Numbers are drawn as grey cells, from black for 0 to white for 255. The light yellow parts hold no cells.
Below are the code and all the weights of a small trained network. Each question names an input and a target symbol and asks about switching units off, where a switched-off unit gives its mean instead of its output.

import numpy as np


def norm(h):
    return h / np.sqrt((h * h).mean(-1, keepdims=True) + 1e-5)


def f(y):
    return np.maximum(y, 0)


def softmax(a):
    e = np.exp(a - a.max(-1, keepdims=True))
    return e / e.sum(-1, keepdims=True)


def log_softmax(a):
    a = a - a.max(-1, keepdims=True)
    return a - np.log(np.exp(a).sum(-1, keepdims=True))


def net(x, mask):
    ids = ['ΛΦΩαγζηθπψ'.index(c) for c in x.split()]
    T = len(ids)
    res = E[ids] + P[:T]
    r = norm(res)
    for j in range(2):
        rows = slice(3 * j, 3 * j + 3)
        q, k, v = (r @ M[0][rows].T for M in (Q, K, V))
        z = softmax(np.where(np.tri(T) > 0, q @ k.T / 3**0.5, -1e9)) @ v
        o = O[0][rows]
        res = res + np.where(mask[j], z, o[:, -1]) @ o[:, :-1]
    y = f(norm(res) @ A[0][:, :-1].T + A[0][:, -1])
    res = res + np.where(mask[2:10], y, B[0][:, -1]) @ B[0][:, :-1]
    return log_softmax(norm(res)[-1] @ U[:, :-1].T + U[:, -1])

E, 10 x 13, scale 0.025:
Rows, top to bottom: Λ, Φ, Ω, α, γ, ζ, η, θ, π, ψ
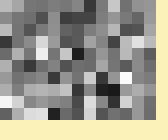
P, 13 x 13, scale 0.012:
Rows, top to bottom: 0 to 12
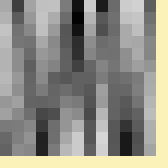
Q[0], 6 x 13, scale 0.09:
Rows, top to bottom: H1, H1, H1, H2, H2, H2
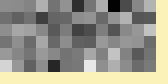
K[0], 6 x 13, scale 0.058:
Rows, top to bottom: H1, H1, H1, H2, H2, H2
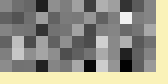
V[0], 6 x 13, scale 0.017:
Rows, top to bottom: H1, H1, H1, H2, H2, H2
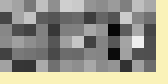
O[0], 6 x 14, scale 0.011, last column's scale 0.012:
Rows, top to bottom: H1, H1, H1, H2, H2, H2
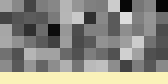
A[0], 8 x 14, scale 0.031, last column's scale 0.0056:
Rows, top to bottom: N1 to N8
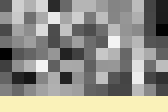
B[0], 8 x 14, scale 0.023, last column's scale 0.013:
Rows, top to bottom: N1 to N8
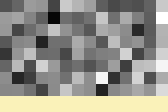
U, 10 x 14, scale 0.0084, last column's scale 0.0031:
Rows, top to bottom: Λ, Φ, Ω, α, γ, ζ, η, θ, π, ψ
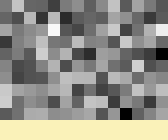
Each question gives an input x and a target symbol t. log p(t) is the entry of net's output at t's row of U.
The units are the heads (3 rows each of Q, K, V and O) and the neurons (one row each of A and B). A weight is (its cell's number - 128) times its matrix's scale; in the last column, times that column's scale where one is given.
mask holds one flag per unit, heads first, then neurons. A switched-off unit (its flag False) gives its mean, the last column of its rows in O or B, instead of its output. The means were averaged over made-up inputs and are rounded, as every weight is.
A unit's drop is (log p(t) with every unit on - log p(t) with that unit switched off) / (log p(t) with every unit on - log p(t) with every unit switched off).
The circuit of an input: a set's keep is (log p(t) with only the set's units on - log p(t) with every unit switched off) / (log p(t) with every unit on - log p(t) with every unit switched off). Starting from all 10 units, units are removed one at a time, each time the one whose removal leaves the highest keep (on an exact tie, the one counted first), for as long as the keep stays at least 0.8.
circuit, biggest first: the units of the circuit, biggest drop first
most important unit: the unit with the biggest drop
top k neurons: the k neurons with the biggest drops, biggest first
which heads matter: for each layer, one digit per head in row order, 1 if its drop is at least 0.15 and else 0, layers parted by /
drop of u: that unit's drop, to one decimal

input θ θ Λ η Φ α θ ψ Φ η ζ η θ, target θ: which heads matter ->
01
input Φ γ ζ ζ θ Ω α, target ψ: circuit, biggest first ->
[N1]
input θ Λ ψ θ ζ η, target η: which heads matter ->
10
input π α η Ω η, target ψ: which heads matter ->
01
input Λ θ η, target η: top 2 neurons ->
[N6 N2]
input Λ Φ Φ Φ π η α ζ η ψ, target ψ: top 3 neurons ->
[N1 N2 N7]
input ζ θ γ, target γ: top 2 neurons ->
[N3 N2]
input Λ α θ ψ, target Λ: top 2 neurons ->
[N2 N4]
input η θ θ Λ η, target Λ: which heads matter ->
11
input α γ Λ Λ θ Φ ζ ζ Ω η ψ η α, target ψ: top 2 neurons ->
[N1 N6]
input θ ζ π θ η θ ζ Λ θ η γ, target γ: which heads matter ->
01
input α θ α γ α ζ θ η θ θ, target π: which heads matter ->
10
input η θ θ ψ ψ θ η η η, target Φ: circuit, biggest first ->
[H2 N4]
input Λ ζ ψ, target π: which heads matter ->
10
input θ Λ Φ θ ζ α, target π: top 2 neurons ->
[N6 N7]
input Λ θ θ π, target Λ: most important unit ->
H1
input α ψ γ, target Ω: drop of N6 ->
0.1
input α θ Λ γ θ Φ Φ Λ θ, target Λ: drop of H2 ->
-0.1
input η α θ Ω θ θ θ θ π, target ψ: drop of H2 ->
0.2
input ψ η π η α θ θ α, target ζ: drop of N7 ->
1.2
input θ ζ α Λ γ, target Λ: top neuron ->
[N2]
